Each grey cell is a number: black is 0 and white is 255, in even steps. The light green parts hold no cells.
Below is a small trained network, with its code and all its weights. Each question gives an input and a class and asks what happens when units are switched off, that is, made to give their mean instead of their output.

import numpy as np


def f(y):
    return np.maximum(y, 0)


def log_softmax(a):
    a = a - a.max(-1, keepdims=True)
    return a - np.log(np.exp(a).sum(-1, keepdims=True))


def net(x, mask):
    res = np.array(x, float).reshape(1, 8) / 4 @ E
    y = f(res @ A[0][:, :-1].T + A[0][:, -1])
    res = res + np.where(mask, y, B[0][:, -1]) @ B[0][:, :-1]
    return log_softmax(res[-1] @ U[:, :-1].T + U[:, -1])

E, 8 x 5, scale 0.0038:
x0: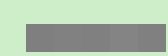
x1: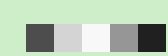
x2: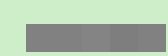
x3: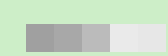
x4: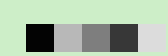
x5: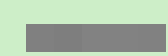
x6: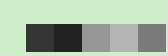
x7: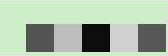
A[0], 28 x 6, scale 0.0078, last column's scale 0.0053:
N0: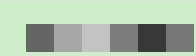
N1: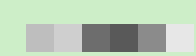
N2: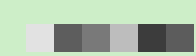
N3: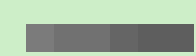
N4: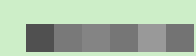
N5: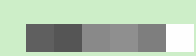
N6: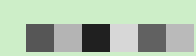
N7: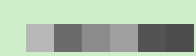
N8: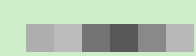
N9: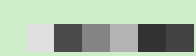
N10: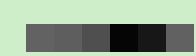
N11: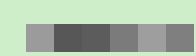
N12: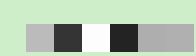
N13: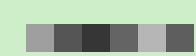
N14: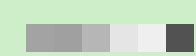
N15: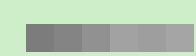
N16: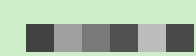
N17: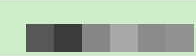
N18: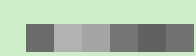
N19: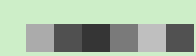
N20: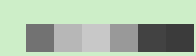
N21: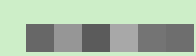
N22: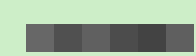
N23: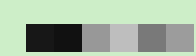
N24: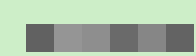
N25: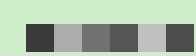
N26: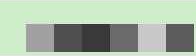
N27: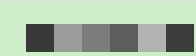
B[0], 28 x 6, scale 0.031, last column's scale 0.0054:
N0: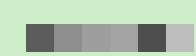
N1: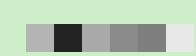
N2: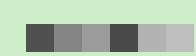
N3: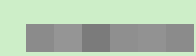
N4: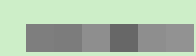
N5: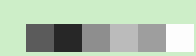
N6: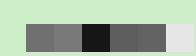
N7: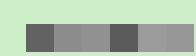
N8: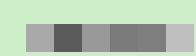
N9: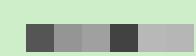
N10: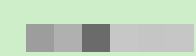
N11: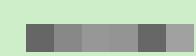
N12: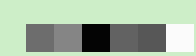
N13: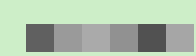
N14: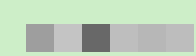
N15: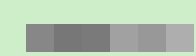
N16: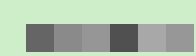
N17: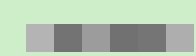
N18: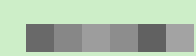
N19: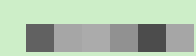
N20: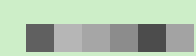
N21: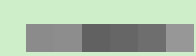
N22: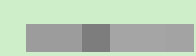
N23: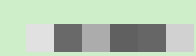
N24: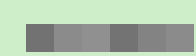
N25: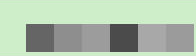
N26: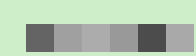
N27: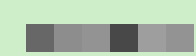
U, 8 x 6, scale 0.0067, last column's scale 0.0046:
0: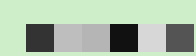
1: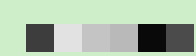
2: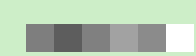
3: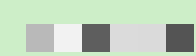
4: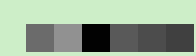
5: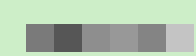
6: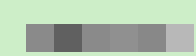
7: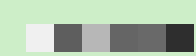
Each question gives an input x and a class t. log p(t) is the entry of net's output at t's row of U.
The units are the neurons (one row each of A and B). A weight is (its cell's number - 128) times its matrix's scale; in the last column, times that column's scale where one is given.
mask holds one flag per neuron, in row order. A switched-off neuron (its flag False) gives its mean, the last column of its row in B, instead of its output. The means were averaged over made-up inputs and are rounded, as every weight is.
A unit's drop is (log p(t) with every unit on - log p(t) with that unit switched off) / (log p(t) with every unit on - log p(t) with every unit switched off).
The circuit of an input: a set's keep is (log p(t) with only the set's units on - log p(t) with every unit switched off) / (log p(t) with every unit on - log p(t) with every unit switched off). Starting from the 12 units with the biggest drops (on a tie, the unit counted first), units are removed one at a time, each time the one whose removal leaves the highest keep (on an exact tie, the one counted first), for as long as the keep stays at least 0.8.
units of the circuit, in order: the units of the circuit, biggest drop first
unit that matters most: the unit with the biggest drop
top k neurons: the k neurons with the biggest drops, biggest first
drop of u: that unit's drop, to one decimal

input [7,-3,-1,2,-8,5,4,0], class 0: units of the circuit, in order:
N9, N2
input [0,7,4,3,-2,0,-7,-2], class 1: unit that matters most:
N20
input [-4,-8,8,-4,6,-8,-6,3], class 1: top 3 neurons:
N26, N13, N19
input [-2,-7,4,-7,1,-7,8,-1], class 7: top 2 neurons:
N23, N17
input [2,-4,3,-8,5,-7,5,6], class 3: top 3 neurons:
N10, N22, N12
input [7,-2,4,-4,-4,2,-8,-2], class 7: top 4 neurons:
N1, N8, N5, N6
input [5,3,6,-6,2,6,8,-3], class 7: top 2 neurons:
N23, N17
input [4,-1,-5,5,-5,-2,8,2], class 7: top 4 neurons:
N23, N17, N12, N10
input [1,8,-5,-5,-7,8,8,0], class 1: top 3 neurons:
N0, N20, N1
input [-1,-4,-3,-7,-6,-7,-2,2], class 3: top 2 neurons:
N10, N22
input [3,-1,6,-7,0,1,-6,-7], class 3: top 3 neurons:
N10, N6, N22
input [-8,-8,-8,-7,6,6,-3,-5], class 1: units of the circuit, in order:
N26, N13
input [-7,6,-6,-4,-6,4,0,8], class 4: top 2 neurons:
N6, N21
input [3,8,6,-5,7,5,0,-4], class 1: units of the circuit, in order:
N0
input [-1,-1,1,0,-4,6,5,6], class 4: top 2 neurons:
N6, N1
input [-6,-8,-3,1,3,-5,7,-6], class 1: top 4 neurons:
N26, N19, N13, N1
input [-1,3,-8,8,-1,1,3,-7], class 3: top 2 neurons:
N14, N6
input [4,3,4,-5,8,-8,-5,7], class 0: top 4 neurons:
N25, N12, N16, N27
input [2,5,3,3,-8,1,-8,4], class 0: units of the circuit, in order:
N2, N9
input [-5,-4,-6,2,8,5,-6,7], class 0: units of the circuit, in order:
N25
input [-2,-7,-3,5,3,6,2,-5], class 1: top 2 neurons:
N26, N19
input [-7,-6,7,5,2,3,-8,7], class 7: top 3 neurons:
N1, N12, N8
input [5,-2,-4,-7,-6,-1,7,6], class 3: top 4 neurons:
N10, N22, N1, N12
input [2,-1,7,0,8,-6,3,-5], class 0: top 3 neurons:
N25, N16, N27
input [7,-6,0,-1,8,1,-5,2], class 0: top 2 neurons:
N25, N16
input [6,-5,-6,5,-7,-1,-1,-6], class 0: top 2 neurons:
N9, N2
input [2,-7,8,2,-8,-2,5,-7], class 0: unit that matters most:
N9
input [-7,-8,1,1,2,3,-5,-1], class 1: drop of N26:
0.2
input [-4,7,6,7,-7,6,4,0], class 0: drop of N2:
0.6
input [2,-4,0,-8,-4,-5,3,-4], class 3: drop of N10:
0.7
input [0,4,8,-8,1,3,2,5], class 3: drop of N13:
0.0
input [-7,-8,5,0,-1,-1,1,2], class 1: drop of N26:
0.1
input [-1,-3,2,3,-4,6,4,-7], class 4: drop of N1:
0.2
